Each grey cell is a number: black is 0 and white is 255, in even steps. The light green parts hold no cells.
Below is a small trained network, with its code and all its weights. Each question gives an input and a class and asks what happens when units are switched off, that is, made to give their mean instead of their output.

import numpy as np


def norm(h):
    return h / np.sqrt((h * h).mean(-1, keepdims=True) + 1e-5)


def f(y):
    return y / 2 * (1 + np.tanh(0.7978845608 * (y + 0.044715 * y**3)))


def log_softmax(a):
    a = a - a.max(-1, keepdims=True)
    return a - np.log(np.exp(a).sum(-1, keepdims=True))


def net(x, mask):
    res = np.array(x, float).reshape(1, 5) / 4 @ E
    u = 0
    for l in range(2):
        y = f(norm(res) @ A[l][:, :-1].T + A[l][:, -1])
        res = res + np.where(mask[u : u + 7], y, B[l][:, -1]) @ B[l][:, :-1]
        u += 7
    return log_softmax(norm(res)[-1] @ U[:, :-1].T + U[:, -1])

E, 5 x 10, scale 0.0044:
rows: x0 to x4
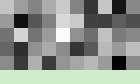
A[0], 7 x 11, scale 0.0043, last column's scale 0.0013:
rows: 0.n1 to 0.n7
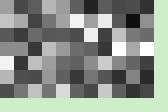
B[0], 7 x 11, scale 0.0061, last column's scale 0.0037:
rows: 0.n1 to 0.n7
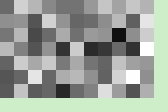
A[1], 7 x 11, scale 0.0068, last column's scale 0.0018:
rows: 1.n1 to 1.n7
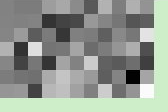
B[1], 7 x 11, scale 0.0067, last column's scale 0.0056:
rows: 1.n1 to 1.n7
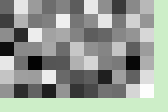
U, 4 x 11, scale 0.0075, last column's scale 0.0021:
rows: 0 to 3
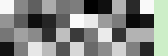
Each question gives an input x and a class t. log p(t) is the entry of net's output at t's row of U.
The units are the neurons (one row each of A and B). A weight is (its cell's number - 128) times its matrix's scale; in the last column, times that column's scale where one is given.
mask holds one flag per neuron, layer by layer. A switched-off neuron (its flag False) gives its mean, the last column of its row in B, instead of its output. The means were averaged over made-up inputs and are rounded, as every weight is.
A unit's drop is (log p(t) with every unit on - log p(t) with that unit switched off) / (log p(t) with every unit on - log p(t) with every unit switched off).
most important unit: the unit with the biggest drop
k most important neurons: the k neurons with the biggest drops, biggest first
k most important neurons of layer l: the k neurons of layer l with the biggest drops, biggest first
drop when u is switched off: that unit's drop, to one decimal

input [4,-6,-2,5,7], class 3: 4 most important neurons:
0.n3, 0.n5, 1.n4, 1.n7
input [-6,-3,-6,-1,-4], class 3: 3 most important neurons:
1.n3, 1.n2, 1.n7
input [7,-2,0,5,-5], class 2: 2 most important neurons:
1.n6, 1.n1
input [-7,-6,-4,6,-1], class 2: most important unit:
0.n3
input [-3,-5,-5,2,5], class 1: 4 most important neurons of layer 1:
1.n5, 1.n7, 1.n1, 1.n3
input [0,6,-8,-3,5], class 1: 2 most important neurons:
1.n5, 0.n4
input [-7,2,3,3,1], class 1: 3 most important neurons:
0.n3, 1.n5, 0.n2
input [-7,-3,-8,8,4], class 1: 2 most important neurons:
1.n5, 0.n3
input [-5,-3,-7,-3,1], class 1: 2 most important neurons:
1.n5, 1.n7
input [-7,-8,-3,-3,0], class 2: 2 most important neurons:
1.n2, 0.n3
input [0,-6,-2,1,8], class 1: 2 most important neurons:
1.n5, 0.n1
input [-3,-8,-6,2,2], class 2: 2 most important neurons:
0.n3, 1.n2
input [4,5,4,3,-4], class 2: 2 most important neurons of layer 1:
1.n1, 1.n7
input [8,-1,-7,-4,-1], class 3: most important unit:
0.n6
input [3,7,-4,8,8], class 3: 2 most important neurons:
1.n4, 0.n5
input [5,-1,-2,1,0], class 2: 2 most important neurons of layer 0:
0.n4, 0.n7
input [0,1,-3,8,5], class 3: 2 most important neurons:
1.n4, 0.n5
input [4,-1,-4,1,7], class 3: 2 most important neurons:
0.n5, 1.n4
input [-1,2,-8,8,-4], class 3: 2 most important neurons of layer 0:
0.n6, 0.n2
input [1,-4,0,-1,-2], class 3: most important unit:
0.n2
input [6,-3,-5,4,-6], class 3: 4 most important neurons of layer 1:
1.n6, 1.n7, 1.n5, 1.n4
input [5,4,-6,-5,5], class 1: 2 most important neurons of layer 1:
1.n5, 1.n3
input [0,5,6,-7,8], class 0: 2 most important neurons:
1.n6, 0.n2
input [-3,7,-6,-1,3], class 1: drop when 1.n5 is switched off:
0.2
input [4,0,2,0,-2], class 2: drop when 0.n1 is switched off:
0.1
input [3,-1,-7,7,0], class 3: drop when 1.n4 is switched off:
0.0
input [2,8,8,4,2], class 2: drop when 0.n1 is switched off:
0.1
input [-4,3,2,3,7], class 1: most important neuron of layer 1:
1.n5
